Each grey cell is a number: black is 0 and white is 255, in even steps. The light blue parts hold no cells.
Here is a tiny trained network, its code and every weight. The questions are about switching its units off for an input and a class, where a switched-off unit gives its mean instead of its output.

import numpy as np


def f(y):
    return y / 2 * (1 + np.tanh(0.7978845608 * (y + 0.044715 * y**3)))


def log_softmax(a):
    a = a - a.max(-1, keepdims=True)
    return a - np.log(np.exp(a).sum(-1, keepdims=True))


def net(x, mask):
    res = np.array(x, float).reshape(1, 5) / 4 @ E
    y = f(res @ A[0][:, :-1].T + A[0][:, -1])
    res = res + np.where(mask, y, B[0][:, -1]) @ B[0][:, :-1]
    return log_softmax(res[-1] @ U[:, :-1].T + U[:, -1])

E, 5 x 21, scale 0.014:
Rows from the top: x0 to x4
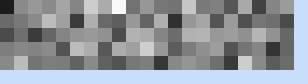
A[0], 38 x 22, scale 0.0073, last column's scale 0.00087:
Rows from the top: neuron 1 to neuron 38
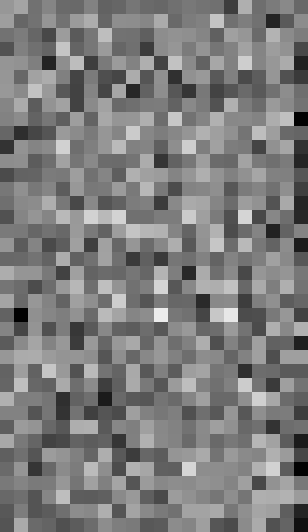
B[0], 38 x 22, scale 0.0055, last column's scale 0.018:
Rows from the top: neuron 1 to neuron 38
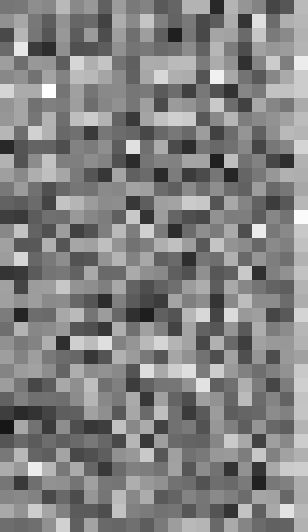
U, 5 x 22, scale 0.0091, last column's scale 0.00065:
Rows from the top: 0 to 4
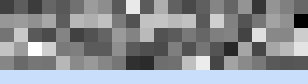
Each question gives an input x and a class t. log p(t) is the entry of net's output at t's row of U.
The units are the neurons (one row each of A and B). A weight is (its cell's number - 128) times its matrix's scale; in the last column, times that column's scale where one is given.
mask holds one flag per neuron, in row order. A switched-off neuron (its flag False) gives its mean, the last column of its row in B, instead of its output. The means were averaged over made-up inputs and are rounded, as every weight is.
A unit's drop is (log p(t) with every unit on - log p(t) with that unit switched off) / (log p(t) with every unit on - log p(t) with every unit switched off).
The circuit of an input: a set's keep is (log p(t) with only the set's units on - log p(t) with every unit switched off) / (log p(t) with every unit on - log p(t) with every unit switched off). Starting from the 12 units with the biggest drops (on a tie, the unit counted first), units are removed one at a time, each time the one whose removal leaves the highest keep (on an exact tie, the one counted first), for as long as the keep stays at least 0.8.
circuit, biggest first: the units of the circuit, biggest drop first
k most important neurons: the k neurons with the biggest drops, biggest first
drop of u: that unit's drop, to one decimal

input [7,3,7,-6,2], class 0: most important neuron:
[neuron 11]
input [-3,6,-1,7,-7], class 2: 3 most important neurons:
[neuron 2; neuron 17; neuron 31]
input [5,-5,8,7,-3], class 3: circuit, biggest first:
[neuron 10; neuron 13]
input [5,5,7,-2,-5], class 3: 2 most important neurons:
[neuron 34; neuron 10]
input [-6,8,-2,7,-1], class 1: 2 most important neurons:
[neuron 6; neuron 27]
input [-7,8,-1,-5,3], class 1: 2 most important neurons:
[neuron 6; neuron 27]
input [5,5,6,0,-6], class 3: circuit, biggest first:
[neuron 34; neuron 10]
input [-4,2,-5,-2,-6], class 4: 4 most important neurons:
[neuron 23; neuron 34; neuron 37; neuron 13]
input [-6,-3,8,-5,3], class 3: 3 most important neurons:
[neuron 34; neuron 37; neuron 10]
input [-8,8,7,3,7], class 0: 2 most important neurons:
[neuron 32; neuron 30]
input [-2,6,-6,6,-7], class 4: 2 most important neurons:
[neuron 23; neuron 22]
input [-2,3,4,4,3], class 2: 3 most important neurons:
[neuron 17; neuron 7; neuron 2]
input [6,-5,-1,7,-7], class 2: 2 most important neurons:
[neuron 17; neuron 31]
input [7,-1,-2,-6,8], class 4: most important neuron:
[neuron 28]
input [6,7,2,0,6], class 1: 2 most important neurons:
[neuron 27; neuron 25]
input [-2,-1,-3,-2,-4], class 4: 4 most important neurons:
[neuron 23; neuron 34; neuron 37; neuron 13]
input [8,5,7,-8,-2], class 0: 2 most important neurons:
[neuron 11; neuron 16]
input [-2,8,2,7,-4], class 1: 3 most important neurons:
[neuron 6; neuron 27; neuron 25]
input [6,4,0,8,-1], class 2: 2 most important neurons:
[neuron 17; neuron 2]
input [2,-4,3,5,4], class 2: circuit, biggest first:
[neuron 17]
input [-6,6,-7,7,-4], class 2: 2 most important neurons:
[neuron 2; neuron 17]
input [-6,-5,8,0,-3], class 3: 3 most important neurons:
[neuron 10; neuron 13; neuron 37]
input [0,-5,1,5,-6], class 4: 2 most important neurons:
[neuron 23; neuron 21]
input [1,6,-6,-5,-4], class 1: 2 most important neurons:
[neuron 6; neuron 25]
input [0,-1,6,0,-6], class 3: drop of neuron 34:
0.2
